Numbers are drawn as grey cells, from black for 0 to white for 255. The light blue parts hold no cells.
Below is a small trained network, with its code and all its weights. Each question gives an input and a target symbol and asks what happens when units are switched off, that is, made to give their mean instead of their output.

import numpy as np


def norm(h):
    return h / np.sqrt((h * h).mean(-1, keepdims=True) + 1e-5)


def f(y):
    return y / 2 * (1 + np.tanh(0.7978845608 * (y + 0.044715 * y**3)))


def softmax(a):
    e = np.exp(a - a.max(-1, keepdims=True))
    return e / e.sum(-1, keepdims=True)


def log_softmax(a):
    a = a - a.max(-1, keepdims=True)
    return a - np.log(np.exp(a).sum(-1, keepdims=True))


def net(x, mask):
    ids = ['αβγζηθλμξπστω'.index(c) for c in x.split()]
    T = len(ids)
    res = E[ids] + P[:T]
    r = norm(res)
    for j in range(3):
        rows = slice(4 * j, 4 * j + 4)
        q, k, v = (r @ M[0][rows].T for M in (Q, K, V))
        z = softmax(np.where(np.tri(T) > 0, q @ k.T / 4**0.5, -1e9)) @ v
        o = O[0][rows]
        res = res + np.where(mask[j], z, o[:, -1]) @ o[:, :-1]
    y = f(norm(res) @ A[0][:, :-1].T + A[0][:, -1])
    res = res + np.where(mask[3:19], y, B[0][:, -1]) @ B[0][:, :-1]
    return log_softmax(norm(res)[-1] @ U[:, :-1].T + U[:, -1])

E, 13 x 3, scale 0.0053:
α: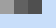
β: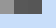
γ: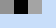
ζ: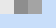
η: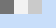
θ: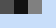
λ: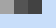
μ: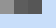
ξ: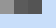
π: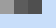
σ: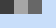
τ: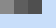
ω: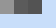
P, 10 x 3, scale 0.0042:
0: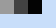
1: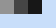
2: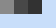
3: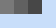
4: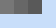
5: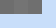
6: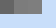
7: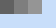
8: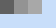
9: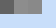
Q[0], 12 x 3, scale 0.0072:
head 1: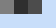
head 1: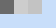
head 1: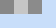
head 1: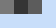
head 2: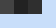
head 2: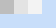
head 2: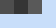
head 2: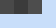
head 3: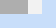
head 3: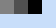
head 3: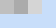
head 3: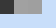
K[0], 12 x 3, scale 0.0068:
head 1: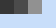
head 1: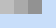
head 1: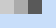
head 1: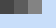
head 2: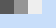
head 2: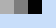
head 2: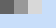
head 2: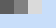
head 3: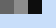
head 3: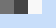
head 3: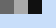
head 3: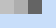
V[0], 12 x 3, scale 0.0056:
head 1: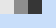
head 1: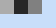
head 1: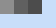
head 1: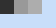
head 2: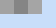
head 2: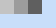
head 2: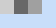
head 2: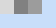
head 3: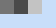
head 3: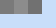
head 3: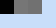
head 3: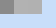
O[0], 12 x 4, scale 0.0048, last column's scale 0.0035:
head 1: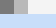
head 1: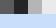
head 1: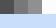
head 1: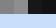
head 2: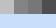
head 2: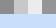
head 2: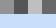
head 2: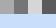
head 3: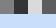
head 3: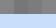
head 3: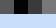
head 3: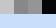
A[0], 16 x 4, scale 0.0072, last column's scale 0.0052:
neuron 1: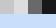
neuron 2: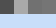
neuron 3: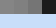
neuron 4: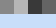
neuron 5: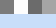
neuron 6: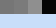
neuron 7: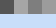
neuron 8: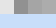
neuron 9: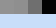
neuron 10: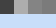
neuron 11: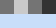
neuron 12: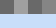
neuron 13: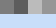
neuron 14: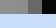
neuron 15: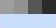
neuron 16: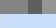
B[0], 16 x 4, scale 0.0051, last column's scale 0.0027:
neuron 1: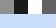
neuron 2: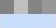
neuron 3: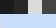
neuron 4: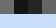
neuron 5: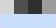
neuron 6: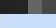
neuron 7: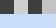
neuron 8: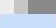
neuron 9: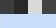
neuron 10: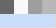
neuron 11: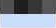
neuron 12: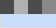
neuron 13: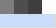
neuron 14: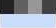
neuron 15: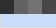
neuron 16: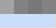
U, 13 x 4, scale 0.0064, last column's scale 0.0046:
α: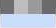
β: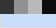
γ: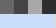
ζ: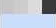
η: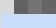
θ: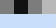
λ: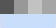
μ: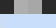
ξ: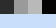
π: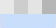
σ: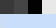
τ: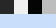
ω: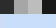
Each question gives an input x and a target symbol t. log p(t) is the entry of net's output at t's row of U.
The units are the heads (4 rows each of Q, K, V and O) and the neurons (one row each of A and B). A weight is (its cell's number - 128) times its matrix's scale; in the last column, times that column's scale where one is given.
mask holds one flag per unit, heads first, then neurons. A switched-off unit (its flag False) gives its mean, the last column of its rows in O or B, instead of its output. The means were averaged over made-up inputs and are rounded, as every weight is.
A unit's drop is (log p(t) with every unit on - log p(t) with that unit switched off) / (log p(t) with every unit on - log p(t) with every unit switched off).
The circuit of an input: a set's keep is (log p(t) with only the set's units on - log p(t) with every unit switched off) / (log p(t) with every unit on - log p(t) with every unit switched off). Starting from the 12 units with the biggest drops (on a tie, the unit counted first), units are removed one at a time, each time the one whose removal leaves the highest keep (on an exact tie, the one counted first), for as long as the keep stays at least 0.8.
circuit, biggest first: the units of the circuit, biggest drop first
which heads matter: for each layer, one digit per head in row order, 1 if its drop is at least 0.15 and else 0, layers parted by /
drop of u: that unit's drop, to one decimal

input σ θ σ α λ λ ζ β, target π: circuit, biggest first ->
[head 2]
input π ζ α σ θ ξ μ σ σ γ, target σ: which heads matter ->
110
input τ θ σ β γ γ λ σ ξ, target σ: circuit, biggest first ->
[head 1; head 3]
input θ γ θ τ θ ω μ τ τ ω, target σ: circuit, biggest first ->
[head 3; head 1]
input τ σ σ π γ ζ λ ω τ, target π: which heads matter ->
011
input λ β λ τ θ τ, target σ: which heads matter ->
011
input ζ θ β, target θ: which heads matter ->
000
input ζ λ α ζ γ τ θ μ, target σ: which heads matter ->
110
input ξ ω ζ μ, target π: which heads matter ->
010
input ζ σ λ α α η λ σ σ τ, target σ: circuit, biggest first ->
[head 1; neuron 4]
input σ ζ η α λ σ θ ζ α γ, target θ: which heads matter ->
100
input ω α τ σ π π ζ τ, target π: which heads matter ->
010
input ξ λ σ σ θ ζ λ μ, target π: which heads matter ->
011
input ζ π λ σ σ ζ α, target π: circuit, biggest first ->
[head 3]
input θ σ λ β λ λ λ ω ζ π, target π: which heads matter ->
000
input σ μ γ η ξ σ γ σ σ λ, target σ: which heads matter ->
000
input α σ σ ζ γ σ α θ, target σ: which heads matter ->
110
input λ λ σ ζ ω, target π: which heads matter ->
010
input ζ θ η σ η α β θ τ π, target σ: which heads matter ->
101
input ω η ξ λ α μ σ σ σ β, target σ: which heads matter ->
000
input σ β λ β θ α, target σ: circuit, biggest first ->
[head 3]
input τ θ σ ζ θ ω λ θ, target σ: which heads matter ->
110
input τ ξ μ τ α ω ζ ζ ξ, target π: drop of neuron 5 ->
0.0
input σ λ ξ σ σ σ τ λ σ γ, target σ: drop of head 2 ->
0.1
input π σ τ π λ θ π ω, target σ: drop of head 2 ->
0.2
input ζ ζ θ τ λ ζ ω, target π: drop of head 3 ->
0.2
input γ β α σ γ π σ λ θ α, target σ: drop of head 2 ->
0.1
